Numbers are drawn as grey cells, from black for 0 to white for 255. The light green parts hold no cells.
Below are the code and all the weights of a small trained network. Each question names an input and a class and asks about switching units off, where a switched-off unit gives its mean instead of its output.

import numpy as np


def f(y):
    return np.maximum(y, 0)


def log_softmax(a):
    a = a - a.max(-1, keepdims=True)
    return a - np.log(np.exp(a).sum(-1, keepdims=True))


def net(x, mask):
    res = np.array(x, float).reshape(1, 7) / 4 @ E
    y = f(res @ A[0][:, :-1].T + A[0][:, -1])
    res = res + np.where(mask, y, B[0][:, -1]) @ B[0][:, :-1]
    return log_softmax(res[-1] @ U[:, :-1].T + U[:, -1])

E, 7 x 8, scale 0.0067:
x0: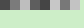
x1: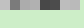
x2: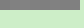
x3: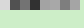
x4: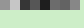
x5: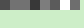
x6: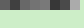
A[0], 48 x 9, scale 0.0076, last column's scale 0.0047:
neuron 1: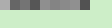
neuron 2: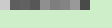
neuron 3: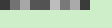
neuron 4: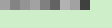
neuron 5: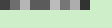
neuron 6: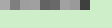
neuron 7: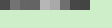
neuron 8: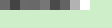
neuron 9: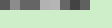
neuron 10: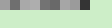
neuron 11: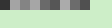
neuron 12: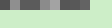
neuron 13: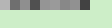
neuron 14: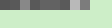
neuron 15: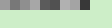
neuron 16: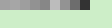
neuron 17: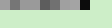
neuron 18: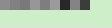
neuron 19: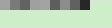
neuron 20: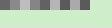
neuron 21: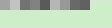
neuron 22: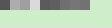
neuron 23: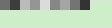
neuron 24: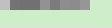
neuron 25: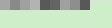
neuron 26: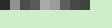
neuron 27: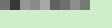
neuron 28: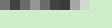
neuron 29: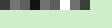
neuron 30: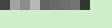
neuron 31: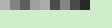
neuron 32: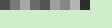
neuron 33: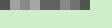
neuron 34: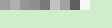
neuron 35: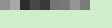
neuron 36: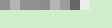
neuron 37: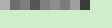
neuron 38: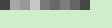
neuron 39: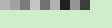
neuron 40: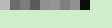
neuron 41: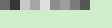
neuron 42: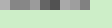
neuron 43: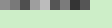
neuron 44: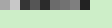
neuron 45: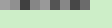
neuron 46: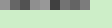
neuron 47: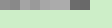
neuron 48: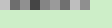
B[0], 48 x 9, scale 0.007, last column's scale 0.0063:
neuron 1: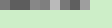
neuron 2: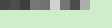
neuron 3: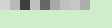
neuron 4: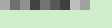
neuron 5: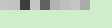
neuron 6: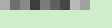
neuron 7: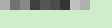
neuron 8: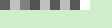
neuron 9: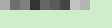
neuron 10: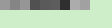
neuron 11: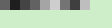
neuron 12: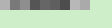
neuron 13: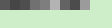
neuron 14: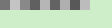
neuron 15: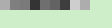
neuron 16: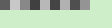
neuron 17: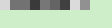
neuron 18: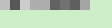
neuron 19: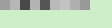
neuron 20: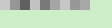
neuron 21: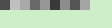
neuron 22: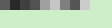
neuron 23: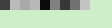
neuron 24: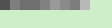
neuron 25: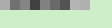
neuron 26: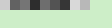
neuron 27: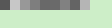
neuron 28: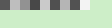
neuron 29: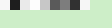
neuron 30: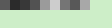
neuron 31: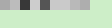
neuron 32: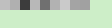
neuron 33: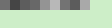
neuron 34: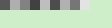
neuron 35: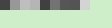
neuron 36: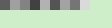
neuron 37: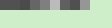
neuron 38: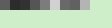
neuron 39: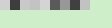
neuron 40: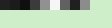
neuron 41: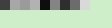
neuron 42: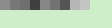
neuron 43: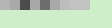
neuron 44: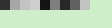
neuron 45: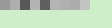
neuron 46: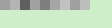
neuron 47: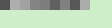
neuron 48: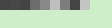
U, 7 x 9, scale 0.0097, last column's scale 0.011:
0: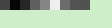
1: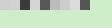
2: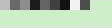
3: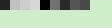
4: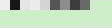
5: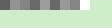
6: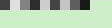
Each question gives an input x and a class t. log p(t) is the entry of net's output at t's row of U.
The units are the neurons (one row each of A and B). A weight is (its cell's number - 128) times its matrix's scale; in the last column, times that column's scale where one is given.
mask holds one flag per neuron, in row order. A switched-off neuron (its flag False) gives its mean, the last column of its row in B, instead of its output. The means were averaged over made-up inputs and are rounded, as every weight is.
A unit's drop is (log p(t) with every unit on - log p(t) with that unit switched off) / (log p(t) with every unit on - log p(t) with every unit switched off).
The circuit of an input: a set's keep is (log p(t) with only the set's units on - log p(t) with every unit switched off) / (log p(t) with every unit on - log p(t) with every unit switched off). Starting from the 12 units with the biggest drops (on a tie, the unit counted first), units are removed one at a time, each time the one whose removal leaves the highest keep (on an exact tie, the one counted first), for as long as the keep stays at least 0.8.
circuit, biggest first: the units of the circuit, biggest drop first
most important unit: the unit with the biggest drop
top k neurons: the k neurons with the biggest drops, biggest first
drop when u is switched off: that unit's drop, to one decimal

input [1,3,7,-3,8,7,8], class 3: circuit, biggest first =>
[neuron 44]
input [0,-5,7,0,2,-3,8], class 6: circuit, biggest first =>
[neuron 28; neuron 8]
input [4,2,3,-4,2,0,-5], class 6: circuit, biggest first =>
[neuron 34; neuron 36]
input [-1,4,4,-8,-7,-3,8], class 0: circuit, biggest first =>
[neuron 22; neuron 38]
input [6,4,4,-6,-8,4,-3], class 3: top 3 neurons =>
[neuron 41; neuron 23; neuron 47]
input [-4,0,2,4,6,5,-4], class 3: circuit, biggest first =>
[neuron 44; neuron 35]
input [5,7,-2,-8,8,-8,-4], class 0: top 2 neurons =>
[neuron 22; neuron 30]
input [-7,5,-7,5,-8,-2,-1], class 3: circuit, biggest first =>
[neuron 41; neuron 23]
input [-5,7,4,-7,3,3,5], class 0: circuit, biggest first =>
[neuron 11; neuron 22]
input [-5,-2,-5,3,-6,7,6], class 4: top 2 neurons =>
[neuron 29; neuron 44]
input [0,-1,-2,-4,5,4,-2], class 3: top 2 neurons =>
[neuron 44; neuron 35]
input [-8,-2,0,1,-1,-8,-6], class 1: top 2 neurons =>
[neuron 29; neuron 31]
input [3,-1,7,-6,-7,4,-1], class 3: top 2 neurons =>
[neuron 41; neuron 23]
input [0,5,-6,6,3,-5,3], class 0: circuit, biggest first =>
[neuron 48; neuron 2]
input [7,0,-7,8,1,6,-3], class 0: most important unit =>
neuron 48
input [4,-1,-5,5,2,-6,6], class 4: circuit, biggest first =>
[neuron 39; neuron 18]
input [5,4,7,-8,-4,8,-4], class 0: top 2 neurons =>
[neuron 11; neuron 38]
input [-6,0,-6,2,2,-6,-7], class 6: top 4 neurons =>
[neuron 29; neuron 34; neuron 36; neuron 21]
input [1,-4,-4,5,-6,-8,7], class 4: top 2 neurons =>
[neuron 39; neuron 18]
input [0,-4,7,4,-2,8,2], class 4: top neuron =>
[neuron 29]
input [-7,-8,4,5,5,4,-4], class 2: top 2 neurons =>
[neuron 26; neuron 9]
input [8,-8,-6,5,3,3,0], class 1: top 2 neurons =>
[neuron 3; neuron 5]
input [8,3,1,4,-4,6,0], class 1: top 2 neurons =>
[neuron 5; neuron 3]
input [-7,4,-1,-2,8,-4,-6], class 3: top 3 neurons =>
[neuron 44; neuron 35; neuron 21]
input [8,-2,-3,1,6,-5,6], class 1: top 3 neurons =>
[neuron 3; neuron 5; neuron 20]
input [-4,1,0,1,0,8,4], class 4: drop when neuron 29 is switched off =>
0.9
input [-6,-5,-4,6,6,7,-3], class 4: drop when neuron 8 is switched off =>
0.0
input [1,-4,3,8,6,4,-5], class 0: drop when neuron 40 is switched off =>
0.1
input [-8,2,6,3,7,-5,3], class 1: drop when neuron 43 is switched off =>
0.1
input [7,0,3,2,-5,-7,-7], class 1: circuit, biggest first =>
[neuron 20]
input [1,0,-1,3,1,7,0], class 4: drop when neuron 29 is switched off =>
0.6
